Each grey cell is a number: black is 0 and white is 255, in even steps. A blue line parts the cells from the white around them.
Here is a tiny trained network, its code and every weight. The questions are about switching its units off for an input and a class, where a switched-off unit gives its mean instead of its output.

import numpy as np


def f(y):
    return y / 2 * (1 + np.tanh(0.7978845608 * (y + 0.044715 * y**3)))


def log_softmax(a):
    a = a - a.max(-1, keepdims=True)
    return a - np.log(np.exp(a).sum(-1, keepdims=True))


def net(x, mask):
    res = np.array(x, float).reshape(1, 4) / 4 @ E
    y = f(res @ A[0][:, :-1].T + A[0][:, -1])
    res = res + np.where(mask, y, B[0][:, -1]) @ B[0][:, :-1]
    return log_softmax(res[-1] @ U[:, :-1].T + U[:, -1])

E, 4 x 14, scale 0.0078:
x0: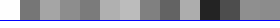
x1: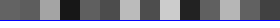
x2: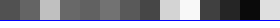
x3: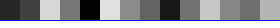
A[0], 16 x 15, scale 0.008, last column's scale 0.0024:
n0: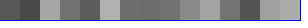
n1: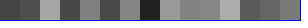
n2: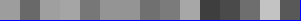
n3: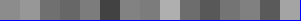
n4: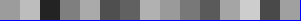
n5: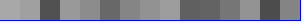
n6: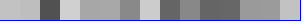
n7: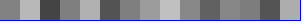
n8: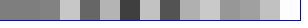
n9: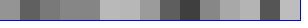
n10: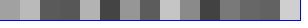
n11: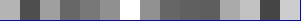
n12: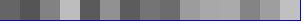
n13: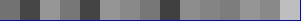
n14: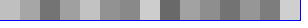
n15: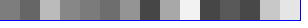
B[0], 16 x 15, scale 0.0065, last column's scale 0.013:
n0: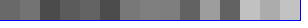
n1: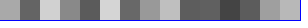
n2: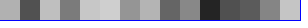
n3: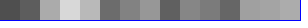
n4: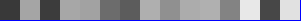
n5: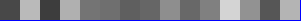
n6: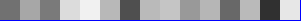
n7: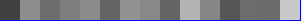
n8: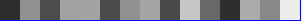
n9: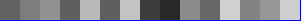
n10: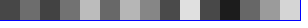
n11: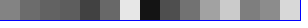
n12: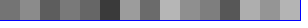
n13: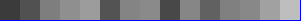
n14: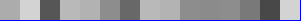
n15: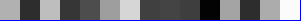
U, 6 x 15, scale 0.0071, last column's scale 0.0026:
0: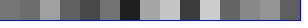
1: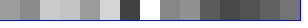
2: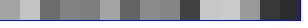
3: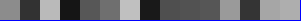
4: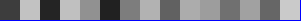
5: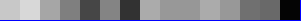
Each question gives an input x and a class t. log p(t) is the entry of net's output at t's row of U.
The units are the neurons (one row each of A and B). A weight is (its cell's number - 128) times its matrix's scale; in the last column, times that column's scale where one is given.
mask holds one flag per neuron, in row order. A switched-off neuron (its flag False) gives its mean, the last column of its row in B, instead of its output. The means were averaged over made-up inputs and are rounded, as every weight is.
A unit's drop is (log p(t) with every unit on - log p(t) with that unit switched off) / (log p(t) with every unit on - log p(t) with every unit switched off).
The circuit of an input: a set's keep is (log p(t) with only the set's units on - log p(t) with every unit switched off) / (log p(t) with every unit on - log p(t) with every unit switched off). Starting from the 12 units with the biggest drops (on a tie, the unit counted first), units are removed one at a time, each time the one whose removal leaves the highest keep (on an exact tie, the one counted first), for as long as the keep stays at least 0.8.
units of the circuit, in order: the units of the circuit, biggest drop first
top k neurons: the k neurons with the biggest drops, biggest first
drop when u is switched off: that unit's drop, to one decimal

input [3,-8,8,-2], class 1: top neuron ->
(n6)
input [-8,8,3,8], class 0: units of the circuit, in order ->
(n15 n1)
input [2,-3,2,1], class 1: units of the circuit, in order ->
(n11 n2)
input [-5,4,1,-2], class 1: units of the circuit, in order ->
(n1 n11)
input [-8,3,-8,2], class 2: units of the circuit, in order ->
(n10 n8)
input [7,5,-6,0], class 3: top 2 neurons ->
(n11 n9)
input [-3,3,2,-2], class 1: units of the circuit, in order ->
(n11 n1)
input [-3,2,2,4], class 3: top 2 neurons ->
(n6 n4)
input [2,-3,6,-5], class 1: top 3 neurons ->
(n11 n9 n2)
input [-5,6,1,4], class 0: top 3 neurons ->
(n15 n11 n9)
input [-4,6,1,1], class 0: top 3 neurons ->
(n15 n9 n11)
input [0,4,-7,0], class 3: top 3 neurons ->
(n11 n6 n9)
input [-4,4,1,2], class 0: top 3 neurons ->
(n15 n11 n9)
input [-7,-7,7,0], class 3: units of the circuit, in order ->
(n15)
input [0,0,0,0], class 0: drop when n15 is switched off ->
0.5
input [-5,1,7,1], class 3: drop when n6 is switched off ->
0.0
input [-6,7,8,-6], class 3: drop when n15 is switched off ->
0.1
